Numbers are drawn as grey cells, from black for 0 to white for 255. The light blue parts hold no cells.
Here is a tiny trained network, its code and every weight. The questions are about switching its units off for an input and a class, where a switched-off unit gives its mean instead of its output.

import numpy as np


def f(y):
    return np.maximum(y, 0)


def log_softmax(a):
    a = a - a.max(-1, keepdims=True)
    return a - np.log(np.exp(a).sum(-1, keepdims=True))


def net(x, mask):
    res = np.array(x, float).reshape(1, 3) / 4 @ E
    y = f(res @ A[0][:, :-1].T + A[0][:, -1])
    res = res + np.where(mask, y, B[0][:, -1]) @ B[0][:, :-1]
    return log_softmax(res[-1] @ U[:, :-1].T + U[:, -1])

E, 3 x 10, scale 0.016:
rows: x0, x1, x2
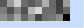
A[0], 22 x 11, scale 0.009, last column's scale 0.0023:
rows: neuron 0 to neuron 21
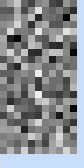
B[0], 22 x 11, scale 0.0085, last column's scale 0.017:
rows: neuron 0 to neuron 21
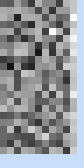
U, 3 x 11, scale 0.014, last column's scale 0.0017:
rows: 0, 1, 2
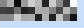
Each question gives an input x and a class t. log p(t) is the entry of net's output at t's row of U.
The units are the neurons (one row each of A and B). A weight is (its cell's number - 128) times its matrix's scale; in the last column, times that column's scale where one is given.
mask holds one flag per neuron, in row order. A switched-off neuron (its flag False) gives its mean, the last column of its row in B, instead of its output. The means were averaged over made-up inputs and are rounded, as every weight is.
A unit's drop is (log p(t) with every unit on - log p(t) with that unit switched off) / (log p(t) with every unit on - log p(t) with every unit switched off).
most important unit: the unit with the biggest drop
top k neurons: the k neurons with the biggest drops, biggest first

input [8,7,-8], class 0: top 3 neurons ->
neuron 4; neuron 10; neuron 14
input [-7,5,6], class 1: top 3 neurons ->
neuron 5; neuron 9; neuron 4
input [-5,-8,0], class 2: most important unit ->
neuron 7
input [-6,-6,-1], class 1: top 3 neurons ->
neuron 5; neuron 9; neuron 13
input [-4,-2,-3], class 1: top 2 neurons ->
neuron 2; neuron 18
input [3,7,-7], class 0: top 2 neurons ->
neuron 4; neuron 10
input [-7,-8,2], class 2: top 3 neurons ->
neuron 7; neuron 15; neuron 16
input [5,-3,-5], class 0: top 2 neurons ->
neuron 4; neuron 21
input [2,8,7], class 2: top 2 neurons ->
neuron 13; neuron 6
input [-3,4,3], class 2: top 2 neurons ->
neuron 4; neuron 13
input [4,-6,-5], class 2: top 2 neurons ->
neuron 7; neuron 2
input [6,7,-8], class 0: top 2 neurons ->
neuron 4; neuron 10
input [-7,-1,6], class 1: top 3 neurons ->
neuron 5; neuron 9; neuron 4
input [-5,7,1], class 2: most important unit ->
neuron 13
